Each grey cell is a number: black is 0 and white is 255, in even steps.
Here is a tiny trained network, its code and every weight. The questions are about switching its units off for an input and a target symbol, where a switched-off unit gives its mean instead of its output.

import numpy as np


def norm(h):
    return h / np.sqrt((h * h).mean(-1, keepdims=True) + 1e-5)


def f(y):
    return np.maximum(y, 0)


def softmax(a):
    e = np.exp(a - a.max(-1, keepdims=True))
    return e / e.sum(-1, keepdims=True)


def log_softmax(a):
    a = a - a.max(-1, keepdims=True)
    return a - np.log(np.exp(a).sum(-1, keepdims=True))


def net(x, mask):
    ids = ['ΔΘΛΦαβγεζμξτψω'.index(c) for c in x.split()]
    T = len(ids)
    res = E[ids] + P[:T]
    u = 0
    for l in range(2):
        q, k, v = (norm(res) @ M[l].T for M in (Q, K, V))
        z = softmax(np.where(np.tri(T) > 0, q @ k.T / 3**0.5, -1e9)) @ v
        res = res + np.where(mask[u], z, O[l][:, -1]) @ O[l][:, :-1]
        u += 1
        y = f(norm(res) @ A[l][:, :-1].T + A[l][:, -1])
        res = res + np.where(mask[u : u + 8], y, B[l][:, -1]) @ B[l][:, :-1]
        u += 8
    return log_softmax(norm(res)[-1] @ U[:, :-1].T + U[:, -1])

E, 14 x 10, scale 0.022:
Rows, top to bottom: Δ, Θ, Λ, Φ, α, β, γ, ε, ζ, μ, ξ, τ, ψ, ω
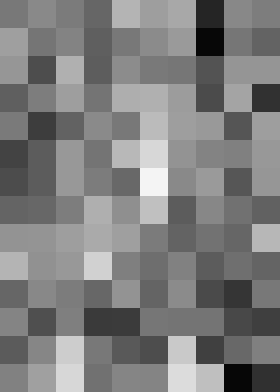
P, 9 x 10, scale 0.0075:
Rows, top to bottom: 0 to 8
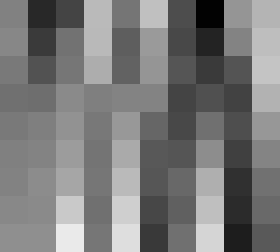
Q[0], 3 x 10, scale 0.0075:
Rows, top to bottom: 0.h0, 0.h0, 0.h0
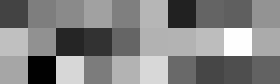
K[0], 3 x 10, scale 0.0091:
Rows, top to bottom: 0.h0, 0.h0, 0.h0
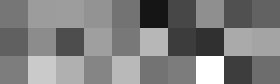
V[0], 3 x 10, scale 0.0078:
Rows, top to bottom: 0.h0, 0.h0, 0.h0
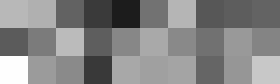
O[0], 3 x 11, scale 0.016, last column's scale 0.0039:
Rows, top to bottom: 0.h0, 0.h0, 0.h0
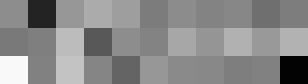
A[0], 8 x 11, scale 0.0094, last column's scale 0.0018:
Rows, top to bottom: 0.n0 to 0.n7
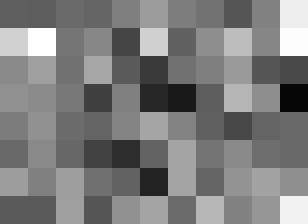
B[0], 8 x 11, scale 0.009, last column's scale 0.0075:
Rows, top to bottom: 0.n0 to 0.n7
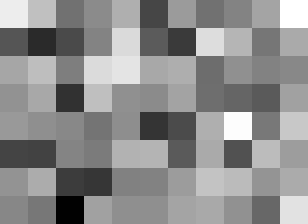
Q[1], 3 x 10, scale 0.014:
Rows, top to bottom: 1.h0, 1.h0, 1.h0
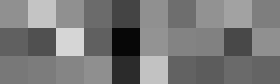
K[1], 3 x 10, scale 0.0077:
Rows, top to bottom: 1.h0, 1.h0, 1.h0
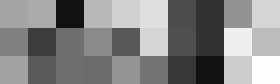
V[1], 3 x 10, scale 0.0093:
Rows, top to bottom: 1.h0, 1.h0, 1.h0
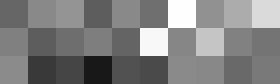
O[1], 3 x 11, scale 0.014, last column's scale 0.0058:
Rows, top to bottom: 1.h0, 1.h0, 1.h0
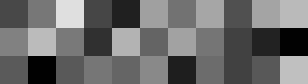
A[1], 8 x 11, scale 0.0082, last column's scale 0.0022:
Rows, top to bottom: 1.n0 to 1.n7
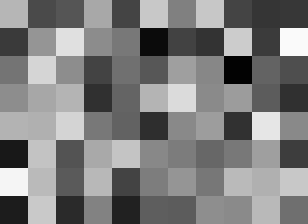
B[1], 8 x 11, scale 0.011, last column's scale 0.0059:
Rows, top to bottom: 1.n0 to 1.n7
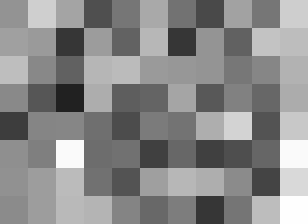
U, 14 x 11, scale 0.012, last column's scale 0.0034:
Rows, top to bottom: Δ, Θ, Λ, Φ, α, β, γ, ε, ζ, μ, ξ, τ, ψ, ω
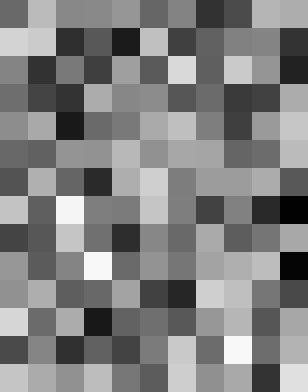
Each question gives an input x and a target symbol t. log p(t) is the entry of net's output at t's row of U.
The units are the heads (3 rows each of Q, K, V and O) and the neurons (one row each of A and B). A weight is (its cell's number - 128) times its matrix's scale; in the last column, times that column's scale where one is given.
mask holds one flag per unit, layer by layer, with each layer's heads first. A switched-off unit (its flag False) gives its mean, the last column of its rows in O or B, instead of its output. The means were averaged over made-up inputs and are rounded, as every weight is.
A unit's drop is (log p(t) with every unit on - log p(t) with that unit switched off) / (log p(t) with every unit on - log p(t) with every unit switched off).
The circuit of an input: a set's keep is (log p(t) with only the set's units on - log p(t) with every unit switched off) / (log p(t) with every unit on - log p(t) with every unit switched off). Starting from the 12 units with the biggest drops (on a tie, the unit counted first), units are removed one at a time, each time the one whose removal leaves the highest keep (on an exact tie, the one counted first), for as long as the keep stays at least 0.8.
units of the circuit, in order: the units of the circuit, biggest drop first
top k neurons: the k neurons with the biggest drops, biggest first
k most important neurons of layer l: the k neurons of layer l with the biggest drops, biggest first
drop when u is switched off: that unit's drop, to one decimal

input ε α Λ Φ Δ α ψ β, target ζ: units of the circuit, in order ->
[1.h0]
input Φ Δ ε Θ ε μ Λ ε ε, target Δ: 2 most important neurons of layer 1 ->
[1.n5; 1.n7]
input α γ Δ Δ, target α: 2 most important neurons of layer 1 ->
[1.n3; 1.n2]
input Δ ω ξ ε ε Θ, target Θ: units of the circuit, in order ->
[1.n1; 0.n4]
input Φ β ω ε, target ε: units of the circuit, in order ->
[1.h0; 0.h0; 1.n0]
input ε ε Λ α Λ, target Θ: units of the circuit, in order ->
[0.n3; 0.h0]
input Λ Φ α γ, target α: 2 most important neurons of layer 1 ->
[1.n3; 1.n2]
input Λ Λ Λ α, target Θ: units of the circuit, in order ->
[0.h0; 1.n0]
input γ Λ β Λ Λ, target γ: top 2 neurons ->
[0.n1; 1.n5]
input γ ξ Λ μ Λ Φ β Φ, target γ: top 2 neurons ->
[0.n1; 1.n1]
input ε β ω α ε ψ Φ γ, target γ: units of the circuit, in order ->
[1.n0; 0.n7]
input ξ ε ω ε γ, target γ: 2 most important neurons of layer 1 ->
[1.n0; 1.n7]
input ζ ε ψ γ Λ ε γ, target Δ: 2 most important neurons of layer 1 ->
[1.n7; 1.n5]
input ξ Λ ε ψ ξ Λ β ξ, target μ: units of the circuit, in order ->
[1.h0]
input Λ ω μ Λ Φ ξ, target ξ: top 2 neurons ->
[1.n4; 1.n1]
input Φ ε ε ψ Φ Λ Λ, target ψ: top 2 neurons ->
[1.n3; 0.n4]
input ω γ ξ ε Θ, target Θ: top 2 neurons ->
[1.n1; 0.n7]
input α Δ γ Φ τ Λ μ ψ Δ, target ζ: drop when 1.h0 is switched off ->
0.8
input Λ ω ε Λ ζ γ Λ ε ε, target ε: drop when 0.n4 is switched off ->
0.1
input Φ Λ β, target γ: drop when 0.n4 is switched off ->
0.0
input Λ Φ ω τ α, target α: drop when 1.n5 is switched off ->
0.1
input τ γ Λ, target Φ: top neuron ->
[0.n3]
